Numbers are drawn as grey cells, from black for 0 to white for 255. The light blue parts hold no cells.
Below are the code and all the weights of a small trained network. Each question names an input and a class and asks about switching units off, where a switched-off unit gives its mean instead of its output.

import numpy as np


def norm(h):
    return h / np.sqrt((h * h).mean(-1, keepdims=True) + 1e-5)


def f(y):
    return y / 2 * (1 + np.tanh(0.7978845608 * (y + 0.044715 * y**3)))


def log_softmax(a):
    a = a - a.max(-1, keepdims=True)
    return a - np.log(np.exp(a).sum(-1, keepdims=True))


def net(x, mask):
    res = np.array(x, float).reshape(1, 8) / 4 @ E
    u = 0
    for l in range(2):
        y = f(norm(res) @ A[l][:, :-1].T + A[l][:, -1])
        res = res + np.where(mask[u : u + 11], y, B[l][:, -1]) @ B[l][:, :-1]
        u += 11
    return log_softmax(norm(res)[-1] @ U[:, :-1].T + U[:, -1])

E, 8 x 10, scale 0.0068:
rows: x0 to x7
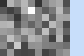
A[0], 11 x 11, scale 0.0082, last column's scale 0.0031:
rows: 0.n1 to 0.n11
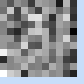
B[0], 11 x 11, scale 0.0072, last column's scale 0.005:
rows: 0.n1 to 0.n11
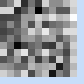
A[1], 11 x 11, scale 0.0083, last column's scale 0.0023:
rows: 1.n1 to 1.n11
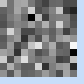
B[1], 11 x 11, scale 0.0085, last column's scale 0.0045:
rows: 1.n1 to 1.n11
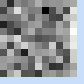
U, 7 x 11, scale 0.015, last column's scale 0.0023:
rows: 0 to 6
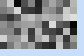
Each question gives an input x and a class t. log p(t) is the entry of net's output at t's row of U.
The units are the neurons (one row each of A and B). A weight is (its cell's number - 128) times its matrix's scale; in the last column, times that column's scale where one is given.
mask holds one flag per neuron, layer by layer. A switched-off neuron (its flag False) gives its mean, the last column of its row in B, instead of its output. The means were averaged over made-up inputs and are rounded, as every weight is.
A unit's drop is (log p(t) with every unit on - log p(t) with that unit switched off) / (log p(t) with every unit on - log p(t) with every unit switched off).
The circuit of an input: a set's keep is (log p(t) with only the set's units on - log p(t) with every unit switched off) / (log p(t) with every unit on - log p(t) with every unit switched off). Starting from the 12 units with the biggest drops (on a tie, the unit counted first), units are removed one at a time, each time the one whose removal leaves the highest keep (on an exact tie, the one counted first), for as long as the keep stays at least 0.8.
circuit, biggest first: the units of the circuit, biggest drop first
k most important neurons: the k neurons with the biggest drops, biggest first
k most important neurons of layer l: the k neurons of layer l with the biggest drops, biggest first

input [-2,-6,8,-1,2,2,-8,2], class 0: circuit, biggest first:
(0.n2)
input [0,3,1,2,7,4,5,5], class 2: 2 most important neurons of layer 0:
(0.n3, 0.n5)
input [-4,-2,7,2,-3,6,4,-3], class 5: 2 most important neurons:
(0.n11, 0.n8)
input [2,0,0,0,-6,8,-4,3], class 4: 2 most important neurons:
(0.n4, 1.n10)
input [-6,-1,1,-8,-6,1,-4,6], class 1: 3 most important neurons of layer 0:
(0.n1, 0.n7, 0.n10)
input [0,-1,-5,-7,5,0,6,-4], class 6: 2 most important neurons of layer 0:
(0.n9, 0.n10)
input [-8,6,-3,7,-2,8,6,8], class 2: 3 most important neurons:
(0.n3, 0.n5, 1.n7)
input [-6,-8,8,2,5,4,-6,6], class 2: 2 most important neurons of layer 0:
(0.n3, 0.n6)
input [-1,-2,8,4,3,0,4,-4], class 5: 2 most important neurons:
(0.n11, 0.n8)
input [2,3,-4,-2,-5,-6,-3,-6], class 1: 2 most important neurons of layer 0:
(0.n1, 0.n3)
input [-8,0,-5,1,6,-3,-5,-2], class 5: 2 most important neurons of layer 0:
(0.n8, 0.n5)
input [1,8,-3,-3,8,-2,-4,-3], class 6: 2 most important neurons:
(0.n9, 1.n2)
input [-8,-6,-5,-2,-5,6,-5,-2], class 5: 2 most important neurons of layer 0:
(0.n11, 0.n8)
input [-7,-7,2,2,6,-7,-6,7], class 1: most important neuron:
(0.n1)
